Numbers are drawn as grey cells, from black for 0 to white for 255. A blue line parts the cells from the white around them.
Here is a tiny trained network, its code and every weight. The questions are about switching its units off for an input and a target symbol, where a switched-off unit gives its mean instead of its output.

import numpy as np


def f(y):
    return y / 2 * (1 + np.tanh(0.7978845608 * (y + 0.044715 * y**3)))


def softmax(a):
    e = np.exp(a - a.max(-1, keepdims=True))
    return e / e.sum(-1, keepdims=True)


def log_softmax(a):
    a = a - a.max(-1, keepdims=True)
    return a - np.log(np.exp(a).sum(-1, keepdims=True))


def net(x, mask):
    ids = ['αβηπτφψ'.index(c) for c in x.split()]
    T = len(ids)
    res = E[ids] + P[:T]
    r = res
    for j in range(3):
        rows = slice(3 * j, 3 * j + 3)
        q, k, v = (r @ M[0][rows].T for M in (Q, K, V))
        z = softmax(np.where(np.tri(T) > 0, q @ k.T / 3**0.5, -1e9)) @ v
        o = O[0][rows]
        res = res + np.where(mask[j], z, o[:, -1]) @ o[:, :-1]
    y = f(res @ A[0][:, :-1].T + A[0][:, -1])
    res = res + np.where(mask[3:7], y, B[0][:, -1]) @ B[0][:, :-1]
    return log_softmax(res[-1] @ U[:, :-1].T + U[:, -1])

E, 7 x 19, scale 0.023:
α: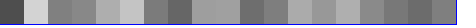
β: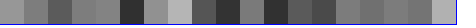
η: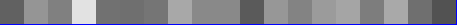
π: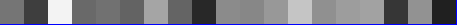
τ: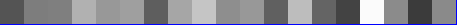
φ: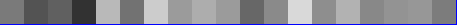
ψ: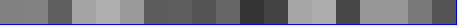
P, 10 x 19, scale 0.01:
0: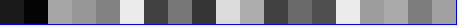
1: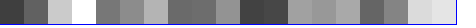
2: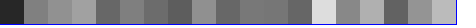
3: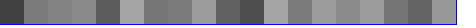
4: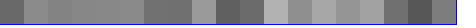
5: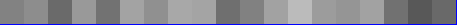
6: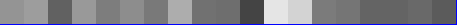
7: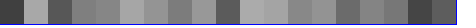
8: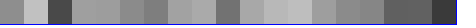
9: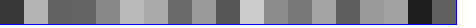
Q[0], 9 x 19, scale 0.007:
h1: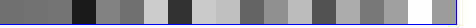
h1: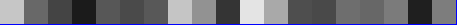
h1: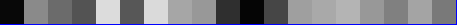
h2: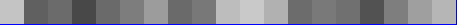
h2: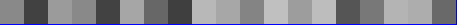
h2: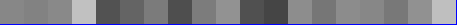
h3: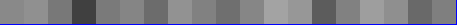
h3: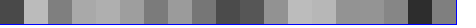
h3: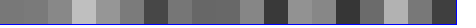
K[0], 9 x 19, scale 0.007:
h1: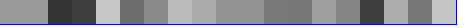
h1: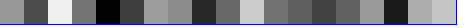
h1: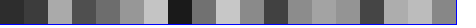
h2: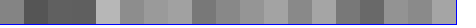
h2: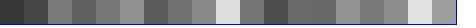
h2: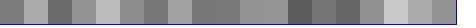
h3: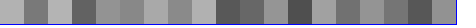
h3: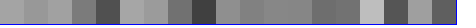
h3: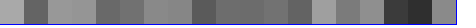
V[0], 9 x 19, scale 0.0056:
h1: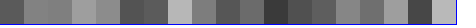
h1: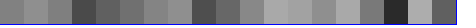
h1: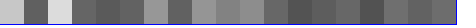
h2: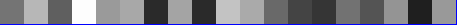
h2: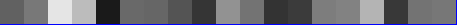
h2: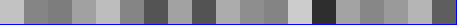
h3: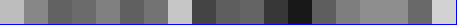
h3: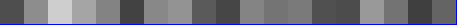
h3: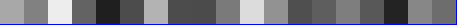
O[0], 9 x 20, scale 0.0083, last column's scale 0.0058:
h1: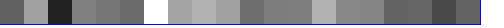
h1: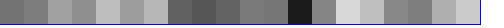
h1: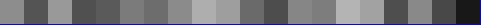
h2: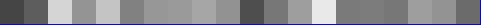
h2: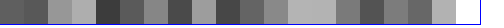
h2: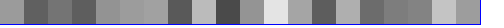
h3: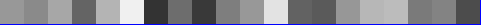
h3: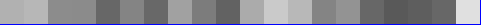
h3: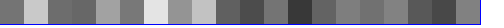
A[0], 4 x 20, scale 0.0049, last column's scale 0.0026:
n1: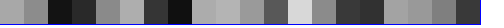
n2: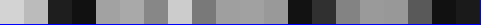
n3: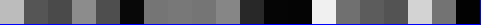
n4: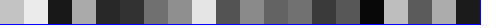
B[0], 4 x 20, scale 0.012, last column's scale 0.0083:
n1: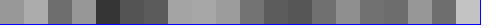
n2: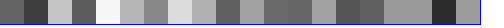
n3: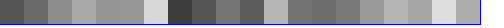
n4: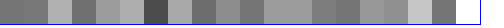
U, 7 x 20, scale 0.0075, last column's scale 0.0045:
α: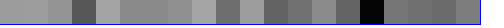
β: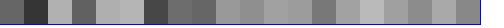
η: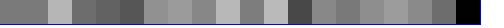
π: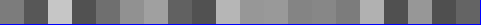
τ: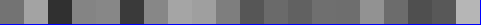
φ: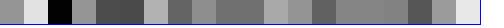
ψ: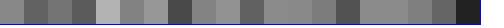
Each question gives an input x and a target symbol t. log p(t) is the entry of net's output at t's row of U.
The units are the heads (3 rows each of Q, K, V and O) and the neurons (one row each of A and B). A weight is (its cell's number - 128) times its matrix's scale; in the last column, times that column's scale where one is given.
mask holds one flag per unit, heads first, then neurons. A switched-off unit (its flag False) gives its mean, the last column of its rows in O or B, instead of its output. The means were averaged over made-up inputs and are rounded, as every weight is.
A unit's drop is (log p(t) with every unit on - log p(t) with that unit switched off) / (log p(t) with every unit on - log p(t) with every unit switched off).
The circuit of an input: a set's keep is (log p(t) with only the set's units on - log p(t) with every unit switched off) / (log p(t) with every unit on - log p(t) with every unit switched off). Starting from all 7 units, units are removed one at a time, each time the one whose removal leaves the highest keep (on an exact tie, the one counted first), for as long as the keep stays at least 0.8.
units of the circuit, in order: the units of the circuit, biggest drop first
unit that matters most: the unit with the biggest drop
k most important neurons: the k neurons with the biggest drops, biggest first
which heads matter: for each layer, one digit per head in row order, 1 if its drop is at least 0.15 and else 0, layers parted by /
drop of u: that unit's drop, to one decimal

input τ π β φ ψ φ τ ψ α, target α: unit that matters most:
n4
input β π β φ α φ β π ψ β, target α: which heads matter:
011
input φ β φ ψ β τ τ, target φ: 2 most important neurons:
[n4 n1]
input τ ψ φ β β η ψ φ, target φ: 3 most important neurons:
[n4 n1 n2]
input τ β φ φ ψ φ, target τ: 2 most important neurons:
[n1 n4]
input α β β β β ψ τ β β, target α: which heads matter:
101
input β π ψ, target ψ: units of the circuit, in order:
[n4 h3 n3]
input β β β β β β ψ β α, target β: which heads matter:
011
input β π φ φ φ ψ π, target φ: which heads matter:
010
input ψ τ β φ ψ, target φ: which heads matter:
100
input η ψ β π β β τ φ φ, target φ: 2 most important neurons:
[n1 n2]
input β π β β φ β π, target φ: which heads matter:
011
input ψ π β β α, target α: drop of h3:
1.0
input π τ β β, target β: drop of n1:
0.1
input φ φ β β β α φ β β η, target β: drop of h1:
-0.1
